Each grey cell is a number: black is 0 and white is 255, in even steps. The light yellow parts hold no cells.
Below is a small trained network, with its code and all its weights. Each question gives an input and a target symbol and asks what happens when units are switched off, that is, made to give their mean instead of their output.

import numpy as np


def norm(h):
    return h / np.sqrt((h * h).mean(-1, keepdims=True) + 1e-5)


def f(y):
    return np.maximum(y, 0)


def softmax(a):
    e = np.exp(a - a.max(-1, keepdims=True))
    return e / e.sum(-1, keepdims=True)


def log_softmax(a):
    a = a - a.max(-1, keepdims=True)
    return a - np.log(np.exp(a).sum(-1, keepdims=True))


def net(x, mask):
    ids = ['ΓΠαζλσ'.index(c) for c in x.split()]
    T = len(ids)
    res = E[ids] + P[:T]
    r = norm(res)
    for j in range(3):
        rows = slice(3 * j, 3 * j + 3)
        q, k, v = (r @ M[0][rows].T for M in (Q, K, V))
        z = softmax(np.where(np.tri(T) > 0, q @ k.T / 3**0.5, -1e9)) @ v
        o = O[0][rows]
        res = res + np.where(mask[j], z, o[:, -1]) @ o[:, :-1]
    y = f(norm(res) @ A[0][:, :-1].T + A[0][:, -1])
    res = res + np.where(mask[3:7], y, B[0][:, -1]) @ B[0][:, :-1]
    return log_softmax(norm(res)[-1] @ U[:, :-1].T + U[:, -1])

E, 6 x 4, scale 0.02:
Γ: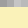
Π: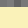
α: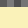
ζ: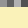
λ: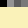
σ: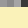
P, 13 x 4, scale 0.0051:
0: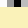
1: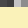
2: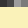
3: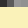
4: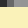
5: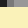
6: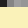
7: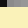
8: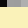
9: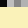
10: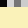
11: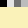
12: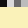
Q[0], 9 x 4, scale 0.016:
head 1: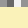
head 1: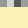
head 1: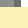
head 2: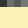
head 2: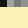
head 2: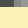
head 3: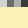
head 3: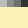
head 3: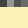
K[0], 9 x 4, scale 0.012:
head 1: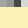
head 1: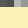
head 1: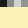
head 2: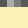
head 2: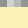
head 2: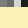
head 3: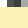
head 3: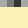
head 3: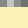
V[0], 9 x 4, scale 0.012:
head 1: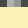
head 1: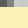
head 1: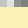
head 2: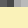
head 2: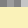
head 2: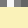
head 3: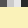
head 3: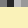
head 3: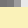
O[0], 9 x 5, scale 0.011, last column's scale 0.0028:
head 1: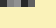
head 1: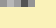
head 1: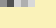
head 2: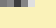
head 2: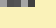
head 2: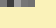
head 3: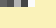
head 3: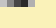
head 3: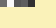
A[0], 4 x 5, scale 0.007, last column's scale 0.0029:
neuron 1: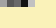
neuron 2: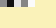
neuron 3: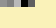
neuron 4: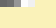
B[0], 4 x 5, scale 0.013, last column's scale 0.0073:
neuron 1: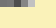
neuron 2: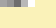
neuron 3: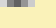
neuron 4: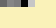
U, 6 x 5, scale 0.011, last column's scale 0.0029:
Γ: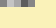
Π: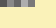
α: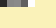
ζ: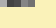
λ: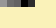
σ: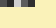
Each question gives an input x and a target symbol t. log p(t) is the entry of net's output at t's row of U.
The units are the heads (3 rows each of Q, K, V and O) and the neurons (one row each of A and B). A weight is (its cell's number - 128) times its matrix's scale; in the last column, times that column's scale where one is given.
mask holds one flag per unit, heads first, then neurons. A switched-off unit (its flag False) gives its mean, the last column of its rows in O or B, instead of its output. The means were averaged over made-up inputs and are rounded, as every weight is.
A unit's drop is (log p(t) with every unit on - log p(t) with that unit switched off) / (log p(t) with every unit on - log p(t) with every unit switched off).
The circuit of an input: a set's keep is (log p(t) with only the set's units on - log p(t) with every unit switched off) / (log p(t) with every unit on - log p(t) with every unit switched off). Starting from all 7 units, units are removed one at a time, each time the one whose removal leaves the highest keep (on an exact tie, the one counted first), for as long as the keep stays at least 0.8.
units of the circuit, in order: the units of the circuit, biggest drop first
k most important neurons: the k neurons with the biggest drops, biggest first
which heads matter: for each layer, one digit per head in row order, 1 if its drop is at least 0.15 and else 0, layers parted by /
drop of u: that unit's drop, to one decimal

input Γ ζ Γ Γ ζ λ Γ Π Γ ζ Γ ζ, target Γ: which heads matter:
101
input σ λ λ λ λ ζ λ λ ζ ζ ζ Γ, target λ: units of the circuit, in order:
head 3; head 1
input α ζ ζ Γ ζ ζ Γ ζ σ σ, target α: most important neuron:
neuron 4
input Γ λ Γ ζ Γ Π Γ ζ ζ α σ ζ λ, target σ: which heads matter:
011
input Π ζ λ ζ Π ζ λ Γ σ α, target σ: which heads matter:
011
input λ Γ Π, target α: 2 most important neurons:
neuron 3; neuron 2
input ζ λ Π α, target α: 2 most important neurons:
neuron 3; neuron 2
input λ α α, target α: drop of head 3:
0.3
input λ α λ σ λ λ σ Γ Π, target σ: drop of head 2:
0.1
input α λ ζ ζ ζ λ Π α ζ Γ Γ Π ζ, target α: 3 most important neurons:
neuron 4; neuron 3; neuron 2
